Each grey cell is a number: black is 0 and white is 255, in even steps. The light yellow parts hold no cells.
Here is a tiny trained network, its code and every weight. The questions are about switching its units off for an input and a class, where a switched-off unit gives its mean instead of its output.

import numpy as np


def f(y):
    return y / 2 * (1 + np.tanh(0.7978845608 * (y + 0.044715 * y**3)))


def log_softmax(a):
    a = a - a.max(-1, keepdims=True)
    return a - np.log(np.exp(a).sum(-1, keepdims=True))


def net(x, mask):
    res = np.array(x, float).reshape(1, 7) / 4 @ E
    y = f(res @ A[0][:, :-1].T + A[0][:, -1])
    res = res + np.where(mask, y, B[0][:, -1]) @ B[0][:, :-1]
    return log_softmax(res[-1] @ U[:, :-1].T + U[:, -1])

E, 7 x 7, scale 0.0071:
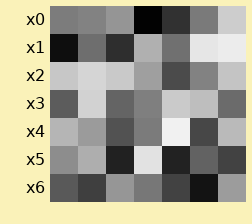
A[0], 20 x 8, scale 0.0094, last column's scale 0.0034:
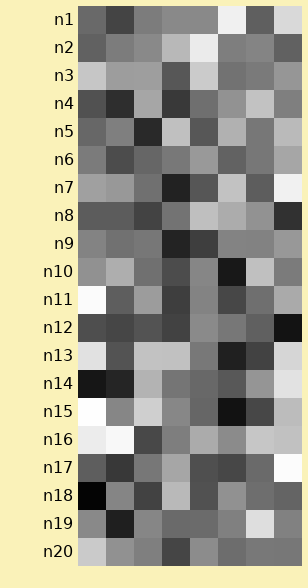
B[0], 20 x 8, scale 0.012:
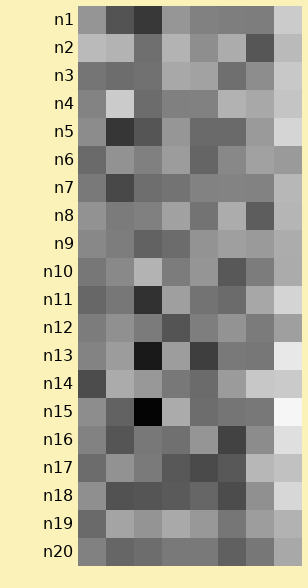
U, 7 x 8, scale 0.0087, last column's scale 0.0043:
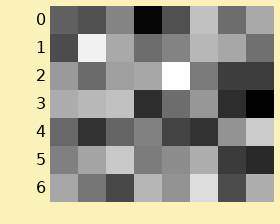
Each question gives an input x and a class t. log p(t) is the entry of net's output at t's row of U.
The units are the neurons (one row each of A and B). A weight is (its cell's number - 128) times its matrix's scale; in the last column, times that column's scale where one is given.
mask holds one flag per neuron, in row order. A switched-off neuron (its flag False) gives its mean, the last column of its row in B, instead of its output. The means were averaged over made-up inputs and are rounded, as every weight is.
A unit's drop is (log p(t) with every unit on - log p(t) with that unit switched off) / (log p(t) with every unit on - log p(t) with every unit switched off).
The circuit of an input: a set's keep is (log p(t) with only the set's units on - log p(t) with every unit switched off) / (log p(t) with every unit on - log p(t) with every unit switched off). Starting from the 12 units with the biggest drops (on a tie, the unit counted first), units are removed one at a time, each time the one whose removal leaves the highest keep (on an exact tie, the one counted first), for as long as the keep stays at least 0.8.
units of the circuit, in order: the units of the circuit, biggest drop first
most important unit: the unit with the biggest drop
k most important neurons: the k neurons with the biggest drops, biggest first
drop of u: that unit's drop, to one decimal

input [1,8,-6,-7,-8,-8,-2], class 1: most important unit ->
n4
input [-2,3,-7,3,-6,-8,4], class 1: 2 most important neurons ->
(n14; n4)
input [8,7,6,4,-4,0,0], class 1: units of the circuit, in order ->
(n4; n15)
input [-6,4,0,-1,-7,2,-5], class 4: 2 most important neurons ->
(n18; n5)
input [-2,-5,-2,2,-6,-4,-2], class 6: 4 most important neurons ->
(n18; n16; n17; n5)
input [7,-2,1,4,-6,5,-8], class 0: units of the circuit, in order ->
(n15; n11; n13)
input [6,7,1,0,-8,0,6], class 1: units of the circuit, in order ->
(n4; n14)
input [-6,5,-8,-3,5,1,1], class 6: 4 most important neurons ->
(n2; n8; n16; n11)
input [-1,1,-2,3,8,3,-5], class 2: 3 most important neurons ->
(n16; n13; n15)
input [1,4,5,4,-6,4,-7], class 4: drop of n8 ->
0.0
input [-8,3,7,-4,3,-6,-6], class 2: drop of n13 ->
0.1
